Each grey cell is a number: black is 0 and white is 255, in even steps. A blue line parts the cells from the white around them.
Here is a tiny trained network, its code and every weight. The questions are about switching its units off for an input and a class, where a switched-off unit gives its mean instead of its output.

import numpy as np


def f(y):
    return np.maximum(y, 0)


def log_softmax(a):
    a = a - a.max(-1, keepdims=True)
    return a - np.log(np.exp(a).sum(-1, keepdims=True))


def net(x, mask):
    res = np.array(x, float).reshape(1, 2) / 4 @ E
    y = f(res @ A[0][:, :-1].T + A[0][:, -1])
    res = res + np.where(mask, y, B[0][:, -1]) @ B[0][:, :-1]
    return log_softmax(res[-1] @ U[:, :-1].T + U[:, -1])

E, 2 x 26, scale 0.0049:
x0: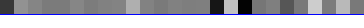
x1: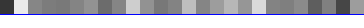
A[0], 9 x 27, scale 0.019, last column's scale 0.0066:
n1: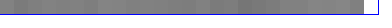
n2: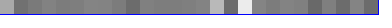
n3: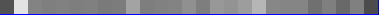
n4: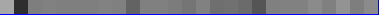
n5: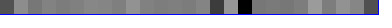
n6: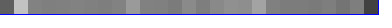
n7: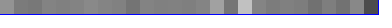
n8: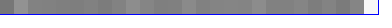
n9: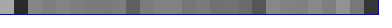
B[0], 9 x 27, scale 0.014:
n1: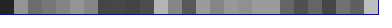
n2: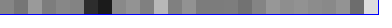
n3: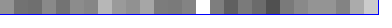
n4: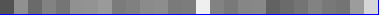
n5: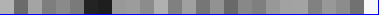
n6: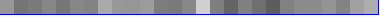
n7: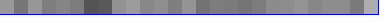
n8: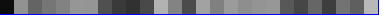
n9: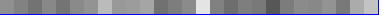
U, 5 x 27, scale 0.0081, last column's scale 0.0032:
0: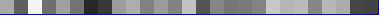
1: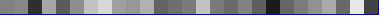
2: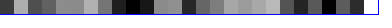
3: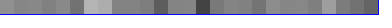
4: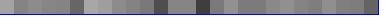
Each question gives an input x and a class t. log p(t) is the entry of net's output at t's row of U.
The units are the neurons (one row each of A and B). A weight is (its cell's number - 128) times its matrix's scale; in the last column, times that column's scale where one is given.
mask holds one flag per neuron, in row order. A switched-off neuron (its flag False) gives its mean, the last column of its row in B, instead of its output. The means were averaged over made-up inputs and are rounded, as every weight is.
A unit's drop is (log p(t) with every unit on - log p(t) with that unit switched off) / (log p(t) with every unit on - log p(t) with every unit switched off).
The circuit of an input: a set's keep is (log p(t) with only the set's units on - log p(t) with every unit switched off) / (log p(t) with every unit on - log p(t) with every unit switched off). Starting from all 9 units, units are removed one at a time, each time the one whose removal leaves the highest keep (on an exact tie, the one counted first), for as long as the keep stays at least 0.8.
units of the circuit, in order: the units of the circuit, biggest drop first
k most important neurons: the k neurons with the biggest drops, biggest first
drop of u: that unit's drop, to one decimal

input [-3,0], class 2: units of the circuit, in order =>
(n5 n3)
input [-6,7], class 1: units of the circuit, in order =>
(n3)
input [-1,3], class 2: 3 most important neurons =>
(n9 n8 n5)
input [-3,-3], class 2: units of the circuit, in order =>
(n5 n3)
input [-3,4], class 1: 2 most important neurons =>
(n5 n3)
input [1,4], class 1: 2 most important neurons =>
(n3 n6)
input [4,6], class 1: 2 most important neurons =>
(n3 n2)
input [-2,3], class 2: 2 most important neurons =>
(n5 n9)
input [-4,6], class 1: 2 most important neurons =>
(n3 n5)
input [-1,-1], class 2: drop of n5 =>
0.1
